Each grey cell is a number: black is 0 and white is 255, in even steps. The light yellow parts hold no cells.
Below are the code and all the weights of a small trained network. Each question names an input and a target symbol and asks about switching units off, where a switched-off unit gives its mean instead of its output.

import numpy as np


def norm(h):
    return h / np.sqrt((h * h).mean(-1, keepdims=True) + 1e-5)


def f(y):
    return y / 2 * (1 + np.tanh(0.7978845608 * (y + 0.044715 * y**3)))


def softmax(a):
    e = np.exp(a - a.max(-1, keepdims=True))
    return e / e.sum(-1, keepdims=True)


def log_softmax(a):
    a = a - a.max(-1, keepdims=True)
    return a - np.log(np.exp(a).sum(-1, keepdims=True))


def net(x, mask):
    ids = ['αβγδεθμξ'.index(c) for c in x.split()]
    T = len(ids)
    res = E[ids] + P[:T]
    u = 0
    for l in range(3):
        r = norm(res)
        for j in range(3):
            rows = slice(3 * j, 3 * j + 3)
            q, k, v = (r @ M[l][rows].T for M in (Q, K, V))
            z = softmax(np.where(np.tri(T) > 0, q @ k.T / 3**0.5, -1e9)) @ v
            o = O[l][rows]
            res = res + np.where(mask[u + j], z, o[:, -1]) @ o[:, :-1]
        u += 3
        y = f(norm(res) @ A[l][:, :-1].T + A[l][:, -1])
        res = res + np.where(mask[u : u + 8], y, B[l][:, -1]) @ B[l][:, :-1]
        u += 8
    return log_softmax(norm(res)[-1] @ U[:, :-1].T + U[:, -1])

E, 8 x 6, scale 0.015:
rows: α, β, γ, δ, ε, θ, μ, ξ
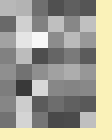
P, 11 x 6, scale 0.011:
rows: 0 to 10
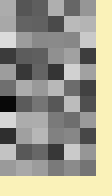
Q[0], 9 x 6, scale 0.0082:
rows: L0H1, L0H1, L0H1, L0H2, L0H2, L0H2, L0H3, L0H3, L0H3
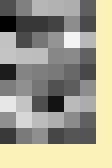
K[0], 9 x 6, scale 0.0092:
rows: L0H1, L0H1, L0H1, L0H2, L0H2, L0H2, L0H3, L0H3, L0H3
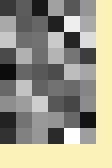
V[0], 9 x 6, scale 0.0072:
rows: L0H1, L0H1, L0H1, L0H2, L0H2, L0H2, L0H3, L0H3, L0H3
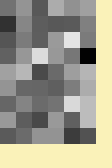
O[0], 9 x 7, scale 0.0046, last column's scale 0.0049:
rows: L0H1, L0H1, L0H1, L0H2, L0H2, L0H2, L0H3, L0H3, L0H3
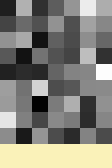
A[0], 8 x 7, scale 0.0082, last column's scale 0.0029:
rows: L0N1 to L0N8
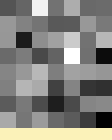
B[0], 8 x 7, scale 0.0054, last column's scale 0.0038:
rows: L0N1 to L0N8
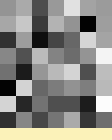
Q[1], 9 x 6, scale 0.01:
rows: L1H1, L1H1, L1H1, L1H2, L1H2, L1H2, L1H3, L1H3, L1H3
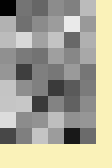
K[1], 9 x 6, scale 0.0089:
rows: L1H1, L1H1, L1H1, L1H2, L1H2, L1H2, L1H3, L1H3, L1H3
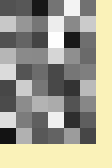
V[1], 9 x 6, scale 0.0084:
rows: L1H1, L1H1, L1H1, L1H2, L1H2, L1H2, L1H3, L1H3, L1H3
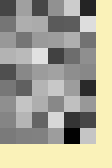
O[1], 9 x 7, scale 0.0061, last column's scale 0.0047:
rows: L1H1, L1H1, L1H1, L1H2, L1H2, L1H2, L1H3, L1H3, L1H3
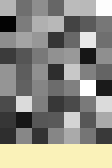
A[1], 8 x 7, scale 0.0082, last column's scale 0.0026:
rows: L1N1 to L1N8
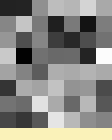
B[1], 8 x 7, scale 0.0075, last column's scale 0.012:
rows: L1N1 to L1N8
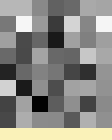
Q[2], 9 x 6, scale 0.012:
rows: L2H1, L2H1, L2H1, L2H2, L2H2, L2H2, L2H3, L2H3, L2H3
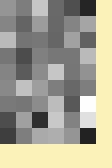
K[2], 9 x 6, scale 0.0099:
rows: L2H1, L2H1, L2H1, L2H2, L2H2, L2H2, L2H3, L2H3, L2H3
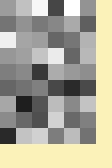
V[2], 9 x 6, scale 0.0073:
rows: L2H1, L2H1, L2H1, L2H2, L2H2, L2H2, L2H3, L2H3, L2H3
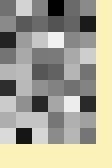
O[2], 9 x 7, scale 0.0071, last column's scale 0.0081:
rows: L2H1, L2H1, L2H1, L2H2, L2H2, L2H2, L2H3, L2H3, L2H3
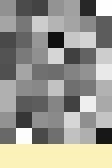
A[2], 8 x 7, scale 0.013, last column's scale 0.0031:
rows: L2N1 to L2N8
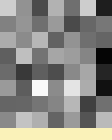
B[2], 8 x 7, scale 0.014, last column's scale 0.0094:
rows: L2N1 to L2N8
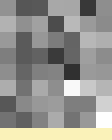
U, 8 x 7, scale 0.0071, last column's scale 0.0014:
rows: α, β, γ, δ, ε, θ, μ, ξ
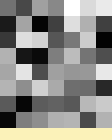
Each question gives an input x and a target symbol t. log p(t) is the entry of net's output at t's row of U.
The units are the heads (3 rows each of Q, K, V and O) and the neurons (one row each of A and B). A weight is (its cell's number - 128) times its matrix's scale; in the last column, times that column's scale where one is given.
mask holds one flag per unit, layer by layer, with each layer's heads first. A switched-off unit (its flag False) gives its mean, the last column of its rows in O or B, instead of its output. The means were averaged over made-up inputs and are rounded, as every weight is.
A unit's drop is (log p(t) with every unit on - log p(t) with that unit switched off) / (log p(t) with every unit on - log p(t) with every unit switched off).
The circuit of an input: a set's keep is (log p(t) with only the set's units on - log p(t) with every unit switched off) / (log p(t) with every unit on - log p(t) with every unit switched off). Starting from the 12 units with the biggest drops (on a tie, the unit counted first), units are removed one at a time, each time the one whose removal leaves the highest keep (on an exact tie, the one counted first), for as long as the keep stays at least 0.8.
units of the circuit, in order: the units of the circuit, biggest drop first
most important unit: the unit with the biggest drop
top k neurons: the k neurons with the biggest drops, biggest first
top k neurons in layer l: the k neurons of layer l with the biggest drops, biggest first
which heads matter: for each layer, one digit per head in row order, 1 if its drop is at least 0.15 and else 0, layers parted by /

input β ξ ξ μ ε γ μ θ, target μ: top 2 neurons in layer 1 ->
[L1N7, L1N2]
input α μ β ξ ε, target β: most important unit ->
L2H3
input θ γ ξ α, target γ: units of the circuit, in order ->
[L1H3, L1N2]
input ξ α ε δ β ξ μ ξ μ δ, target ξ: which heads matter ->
000 / 100 / 000
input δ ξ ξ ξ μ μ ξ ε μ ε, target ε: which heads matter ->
000 / 101 / 101
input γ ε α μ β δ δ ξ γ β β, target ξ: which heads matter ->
000 / 000 / 101
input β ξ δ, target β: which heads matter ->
000 / 001 / 000
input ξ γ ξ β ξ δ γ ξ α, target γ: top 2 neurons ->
[L1N2, L0N6]
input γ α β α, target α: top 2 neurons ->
[L1N2, L0N2]
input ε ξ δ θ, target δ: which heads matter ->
011 / 100 / 000
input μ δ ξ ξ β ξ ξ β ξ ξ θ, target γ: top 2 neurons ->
[L1N2, L1N8]
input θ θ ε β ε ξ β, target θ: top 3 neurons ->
[L0N3, L1N7, L0N7]
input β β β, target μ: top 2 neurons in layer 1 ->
[L1N2, L1N5]
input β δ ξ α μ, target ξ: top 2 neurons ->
[L2N7, L1N2]
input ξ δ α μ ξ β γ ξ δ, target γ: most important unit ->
L1H3
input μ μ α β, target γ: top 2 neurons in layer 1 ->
[L1N8, L1N4]
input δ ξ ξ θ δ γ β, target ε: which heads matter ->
000 / 111 / 101
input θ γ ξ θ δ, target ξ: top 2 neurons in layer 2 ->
[L2N6, L2N8]
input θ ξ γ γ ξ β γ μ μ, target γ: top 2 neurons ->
[L1N2, L0N5]
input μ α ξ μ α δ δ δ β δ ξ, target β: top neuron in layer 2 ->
[L2N6]
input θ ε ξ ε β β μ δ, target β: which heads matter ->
000 / 001 / 100
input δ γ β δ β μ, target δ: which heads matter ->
101 / 101 / 100
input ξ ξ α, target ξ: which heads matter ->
000 / 001 / 000
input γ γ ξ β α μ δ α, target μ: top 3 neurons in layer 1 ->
[L1N4, L1N3, L1N6]
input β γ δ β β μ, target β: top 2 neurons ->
[L1N2, L2N4]
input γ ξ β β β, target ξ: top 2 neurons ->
[L1N2, L1N6]
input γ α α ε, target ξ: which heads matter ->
000 / 001 / 001
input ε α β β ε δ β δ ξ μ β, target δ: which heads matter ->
011 / 100 / 000
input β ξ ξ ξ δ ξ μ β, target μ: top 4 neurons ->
[L1N2, L1N7, L1N6, L1N5]
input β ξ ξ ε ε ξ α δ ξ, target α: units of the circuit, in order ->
[L1H1]
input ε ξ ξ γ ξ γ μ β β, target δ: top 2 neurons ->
[L2N1, L1N2]
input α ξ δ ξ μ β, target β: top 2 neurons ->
[L0N8, L1N1]
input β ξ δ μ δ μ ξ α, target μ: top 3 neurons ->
[L1N4, L1N3, L2N6]
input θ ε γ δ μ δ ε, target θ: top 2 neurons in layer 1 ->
[L1N7, L1N2]
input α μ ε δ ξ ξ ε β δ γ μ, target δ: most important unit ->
L0H2
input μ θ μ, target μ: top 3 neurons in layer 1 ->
[L1N2, L1N8, L1N4]
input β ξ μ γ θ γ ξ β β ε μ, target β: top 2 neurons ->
[L1N2, L0N7]
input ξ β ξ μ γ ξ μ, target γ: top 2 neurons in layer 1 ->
[L1N2, L1N7]
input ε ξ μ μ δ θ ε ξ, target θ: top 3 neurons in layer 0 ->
[L0N2, L0N7, L0N4]
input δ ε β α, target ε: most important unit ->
L1H3
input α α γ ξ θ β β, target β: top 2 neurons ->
[L0N8, L1N7]
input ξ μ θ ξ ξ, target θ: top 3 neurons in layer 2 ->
[L2N6, L2N8, L2N3]
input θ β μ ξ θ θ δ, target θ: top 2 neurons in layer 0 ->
[L0N3, L0N4]
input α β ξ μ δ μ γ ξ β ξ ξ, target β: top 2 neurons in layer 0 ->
[L0N4, L0N2]
